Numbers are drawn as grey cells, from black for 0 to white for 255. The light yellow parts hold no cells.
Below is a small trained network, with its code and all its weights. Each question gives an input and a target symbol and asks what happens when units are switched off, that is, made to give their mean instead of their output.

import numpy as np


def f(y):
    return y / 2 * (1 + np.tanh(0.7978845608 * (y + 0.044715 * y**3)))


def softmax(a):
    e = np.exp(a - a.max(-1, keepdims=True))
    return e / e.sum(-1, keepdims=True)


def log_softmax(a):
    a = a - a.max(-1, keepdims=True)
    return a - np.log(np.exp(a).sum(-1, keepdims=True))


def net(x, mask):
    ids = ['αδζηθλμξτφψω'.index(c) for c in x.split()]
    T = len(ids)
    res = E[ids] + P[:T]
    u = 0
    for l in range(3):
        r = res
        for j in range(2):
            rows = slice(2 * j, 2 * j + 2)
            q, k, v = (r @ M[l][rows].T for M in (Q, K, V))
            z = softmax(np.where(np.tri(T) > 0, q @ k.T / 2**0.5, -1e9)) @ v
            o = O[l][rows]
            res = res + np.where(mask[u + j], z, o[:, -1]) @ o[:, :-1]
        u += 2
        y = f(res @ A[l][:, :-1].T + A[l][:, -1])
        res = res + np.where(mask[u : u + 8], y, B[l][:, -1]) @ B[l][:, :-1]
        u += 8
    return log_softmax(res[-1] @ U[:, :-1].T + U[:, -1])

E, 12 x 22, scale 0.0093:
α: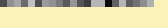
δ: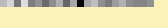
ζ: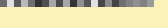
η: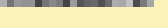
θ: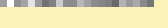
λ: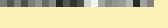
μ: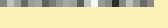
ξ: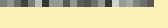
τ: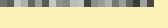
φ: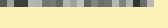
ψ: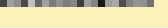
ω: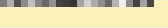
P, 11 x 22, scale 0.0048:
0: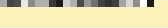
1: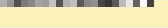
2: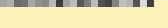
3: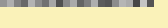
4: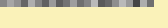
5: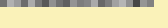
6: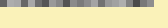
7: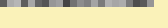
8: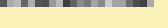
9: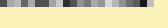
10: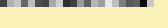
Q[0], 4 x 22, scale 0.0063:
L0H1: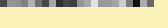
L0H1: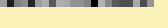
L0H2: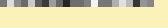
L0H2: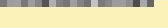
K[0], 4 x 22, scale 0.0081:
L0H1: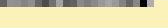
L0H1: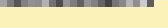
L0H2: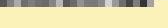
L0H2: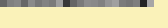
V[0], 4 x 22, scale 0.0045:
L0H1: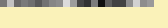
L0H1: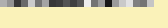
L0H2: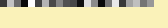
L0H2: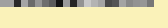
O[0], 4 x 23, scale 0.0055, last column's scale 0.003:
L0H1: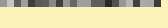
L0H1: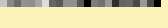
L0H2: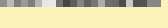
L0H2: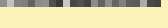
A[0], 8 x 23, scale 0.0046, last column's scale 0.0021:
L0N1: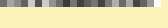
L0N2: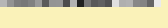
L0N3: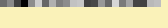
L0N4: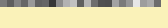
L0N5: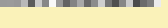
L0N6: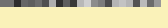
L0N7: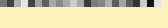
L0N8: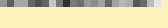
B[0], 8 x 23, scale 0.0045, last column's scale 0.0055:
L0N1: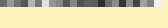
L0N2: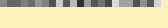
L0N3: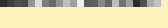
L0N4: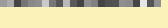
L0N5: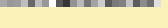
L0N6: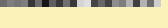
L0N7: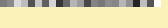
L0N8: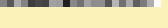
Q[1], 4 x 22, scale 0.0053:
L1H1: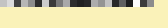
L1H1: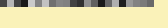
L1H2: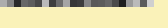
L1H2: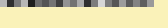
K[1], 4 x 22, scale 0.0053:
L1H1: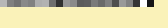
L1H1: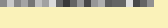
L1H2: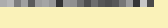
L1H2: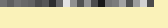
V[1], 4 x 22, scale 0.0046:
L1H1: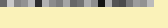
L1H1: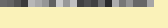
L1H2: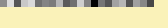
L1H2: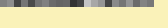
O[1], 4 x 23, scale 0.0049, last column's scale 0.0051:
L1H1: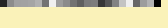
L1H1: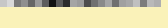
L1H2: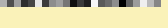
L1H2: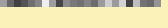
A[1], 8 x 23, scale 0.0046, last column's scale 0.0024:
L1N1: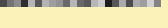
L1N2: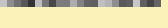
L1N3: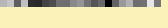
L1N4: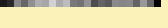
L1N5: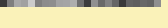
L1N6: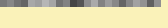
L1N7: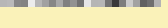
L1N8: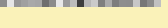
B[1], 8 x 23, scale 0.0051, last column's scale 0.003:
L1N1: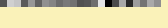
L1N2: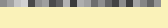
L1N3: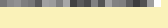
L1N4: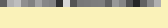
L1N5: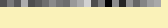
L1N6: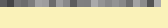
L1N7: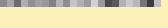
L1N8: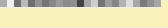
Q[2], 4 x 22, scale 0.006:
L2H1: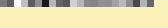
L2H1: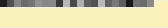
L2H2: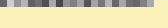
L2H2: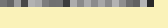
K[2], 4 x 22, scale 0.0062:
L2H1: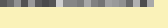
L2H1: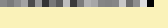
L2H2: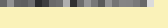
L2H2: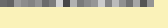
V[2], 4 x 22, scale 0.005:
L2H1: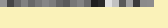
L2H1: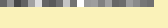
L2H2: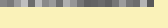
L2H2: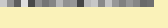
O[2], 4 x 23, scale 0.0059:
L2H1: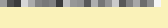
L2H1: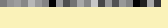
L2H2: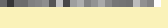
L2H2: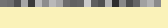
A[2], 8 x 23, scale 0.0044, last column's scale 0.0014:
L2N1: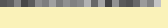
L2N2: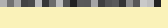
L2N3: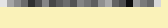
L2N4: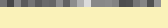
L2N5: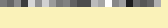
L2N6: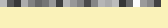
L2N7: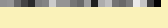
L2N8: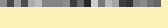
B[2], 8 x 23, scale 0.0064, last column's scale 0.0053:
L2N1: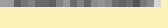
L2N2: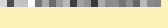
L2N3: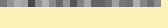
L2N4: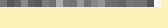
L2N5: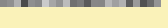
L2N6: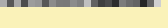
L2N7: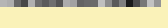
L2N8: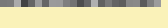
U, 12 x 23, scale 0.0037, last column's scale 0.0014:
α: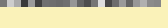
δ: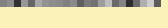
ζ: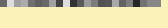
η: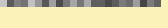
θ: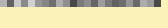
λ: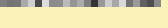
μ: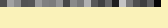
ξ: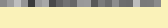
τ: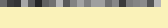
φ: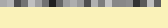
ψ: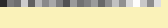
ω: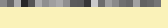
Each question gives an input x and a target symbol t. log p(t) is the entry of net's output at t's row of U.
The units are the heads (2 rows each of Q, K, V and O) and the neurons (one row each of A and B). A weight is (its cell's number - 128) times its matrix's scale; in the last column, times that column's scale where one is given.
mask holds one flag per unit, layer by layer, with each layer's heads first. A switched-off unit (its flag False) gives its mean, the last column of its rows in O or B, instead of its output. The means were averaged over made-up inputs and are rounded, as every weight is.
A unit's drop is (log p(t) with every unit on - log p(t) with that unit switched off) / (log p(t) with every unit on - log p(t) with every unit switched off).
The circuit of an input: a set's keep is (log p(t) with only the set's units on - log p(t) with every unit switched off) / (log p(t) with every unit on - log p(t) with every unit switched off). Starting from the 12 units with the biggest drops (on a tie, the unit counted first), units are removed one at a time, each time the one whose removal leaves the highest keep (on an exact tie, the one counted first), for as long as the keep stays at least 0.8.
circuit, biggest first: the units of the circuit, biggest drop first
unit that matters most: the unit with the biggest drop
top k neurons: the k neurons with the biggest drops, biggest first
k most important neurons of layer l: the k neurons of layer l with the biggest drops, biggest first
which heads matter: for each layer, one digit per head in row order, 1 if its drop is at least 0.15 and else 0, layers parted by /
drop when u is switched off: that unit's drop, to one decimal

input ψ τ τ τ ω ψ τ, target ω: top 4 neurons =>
(L0N7, L0N1, L0N6, L2N8)
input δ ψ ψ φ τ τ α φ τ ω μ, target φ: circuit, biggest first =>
(L0N3, L2H1, L1N8, L1H1)
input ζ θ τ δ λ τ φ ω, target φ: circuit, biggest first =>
(L2H1, L0N3, L1H1)
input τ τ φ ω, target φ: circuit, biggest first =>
(L2H1, L1H1, L0N3)
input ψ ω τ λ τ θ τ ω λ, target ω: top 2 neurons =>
(L2N5, L2N8)
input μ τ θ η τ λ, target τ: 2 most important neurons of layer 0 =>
(L0N6, L0N7)
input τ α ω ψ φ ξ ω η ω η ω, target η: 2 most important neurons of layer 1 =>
(L1N3, L1N7)
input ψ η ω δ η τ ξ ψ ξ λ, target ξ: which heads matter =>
01 / 10 / 00
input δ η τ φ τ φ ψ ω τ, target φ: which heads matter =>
01 / 10 / 10
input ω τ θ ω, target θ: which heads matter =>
00 / 01 / 10
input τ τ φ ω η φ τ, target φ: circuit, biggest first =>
(L2H1, L0N3, L1H1)
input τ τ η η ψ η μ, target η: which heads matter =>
00 / 00 / 10
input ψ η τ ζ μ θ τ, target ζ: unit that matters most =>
L0N7
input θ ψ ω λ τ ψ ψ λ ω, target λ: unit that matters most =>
L0H1
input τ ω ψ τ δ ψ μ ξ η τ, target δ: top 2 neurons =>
(L0N7, L0N5)
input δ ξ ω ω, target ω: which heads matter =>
11 / 01 / 00
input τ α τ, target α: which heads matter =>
00 / 00 / 10
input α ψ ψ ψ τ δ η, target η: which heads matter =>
00 / 00 / 10
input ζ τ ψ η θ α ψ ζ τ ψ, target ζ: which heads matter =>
01 / 10 / 00
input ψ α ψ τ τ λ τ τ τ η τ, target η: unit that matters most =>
L0N7
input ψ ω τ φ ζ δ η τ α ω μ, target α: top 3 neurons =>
(L1N1, L2N7, L0N5)
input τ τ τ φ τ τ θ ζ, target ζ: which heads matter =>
10 / 00 / 01
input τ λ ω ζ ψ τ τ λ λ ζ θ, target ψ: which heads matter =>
01 / 00 / 00
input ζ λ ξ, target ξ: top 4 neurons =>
(L1N2, L2N3, L0N2, L0N3)
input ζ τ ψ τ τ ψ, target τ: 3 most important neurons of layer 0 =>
(L0N5, L0N7, L0N1)
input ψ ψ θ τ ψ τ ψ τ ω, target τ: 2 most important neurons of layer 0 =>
(L0N6, L0N8)
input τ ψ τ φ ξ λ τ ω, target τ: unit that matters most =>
L0N6
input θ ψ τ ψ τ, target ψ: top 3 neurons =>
(L0N7, L0N5, L0N1)
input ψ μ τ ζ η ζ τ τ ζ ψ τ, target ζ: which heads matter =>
01 / 10 / 01
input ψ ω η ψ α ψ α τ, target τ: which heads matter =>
11 / 11 / 00
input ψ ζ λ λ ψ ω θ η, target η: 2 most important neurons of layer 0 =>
(L0N8, L0N1)
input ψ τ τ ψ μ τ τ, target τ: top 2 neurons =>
(L0N1, L2N4)
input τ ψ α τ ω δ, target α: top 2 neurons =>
(L2N7, L1N1)
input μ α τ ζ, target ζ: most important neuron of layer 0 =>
(L0N6)
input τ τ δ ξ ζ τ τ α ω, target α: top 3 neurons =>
(L1N1, L2N7, L0N7)
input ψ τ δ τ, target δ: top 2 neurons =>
(L0N7, L2N7)
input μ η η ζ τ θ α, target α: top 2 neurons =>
(L1N1, L0N6)
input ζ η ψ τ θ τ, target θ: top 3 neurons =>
(L0N7, L2N2, L1N7)
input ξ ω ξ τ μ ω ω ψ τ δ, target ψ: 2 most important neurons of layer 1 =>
(L1N8, L1N7)
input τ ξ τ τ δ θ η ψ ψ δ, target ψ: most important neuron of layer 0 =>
(L0N5)
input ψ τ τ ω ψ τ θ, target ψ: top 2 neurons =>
(L1N8, L1N7)
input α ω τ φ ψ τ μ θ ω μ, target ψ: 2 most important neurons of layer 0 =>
(L0N1, L0N5)
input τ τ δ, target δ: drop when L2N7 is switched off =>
0.6
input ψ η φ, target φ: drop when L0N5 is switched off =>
0.0
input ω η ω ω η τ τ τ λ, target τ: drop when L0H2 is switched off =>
0.1
